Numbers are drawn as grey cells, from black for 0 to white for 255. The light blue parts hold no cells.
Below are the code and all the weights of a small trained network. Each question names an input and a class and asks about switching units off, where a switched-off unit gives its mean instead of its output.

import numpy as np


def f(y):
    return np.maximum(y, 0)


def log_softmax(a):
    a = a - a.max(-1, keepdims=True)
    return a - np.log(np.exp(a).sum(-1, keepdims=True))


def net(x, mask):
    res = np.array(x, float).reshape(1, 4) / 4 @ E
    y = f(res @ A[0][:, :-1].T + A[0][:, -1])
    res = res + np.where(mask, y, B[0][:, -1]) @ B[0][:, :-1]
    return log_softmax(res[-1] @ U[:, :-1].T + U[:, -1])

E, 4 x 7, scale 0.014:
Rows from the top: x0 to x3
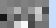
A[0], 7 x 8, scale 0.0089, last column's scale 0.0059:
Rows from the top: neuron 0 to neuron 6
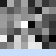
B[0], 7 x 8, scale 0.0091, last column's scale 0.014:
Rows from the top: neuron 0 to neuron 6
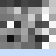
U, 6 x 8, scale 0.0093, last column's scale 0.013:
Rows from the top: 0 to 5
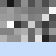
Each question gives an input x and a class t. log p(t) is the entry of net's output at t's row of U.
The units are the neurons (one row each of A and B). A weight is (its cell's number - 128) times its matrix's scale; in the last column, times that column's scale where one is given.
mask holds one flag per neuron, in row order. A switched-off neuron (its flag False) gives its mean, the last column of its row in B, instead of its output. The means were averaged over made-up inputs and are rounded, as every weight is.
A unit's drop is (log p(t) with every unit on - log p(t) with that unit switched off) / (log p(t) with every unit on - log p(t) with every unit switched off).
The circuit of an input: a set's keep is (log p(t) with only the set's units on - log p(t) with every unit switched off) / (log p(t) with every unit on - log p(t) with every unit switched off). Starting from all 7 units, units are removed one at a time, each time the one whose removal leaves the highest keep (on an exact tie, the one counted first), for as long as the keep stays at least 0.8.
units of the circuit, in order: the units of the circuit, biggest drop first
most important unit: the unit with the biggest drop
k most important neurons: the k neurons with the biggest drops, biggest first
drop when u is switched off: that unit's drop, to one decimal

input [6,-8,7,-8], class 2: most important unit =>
neuron 5
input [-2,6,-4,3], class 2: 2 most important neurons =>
[neuron 6; neuron 2]
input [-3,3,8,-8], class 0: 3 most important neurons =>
[neuron 3; neuron 0; neuron 1]
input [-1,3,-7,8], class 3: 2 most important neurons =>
[neuron 3; neuron 0]
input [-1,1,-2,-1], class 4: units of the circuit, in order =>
[neuron 3; neuron 0; neuron 6]
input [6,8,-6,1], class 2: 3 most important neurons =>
[neuron 6; neuron 2; neuron 0]
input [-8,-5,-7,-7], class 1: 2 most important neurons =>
[neuron 3; neuron 0]
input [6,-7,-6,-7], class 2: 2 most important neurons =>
[neuron 3; neuron 1]
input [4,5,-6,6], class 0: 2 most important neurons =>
[neuron 5; neuron 1]
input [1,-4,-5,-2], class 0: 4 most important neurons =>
[neuron 5; neuron 3; neuron 6; neuron 2]
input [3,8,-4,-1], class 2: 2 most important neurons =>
[neuron 6; neuron 2]
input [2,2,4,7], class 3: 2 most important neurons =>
[neuron 3; neuron 5]
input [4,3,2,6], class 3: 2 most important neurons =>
[neuron 3; neuron 5]
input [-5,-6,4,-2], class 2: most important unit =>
neuron 5
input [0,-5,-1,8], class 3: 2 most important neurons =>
[neuron 3; neuron 6]
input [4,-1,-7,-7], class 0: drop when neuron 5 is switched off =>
0.5
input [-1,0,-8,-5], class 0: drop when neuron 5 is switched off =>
0.5
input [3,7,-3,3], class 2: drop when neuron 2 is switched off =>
0.4
